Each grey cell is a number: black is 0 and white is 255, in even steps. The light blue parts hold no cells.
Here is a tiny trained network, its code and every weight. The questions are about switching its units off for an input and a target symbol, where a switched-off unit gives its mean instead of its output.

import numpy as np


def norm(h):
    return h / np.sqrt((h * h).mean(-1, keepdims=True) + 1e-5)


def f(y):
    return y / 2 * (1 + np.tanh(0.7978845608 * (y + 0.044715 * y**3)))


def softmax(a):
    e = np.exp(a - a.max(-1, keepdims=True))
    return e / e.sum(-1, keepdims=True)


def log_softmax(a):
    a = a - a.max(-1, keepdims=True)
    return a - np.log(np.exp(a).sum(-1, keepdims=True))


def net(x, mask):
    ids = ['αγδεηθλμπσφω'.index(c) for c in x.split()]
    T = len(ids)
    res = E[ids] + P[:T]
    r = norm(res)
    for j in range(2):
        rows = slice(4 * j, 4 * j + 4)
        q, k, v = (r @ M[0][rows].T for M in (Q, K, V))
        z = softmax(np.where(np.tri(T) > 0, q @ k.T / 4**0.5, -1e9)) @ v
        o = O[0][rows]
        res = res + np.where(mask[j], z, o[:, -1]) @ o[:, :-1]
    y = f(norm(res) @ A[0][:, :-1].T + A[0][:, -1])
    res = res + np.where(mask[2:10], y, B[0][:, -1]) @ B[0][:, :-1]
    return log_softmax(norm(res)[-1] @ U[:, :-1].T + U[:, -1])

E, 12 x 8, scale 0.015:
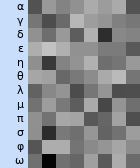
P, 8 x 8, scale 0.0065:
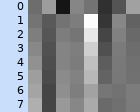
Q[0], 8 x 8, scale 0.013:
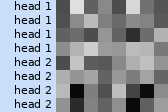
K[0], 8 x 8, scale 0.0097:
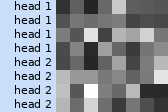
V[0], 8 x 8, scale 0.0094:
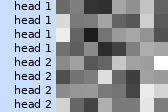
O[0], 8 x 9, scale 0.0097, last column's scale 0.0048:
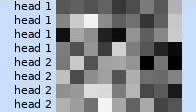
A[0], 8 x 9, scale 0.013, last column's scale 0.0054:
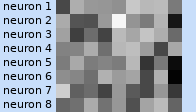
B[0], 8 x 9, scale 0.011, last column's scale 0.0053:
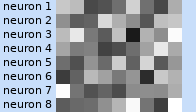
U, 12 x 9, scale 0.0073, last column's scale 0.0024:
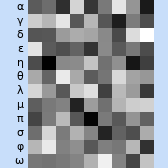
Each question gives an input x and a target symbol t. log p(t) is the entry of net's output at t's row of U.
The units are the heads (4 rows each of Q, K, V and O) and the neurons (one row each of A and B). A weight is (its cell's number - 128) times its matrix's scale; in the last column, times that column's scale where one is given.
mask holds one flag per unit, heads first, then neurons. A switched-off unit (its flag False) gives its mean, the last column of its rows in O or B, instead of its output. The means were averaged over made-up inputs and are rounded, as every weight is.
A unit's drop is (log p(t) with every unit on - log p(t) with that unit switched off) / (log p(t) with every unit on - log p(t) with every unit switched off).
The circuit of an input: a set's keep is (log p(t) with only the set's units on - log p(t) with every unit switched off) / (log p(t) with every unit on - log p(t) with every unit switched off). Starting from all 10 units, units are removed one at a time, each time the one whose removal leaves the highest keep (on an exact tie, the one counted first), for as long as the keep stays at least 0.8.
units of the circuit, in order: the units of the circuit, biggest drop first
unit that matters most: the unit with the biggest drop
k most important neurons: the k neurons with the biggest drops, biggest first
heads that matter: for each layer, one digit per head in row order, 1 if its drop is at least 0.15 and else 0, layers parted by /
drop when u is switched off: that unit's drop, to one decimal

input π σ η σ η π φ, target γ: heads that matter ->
11
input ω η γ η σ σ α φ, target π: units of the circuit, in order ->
[head 1; neuron 3]
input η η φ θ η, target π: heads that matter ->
10
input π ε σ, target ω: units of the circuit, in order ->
[neuron 8; head 1; neuron 1]
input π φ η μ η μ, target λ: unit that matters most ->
head 1
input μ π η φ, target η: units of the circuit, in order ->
[head 1; neuron 5; head 2]
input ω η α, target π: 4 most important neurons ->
[neuron 4; neuron 3; neuron 8; neuron 5]
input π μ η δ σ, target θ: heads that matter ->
01
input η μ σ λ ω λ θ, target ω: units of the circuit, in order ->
[head 2; neuron 5; neuron 3]
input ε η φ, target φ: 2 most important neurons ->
[neuron 1; neuron 8]
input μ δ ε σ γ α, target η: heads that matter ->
11
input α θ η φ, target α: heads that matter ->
11
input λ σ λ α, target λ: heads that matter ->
10
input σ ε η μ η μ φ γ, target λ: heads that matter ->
10
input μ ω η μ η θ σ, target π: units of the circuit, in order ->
[head 1]
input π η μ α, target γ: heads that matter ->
11
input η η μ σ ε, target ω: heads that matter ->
00
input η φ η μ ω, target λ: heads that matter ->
10
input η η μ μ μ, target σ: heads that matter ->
01
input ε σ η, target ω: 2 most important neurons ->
[neuron 8; neuron 1]
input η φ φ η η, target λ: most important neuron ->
[neuron 3]
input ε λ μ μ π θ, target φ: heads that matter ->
11
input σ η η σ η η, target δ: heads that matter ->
01
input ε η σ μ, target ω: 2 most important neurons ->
[neuron 8; neuron 3]
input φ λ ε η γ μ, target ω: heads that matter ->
10
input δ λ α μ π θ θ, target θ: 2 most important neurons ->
[neuron 4; neuron 5]
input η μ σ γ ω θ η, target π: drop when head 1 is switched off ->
0.9
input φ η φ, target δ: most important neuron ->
[neuron 6]
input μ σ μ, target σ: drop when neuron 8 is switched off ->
0.2
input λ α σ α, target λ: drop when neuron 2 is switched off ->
0.1
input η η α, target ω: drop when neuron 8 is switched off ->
-0.1
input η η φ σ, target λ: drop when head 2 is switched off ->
0.0
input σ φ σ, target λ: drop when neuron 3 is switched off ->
0.1
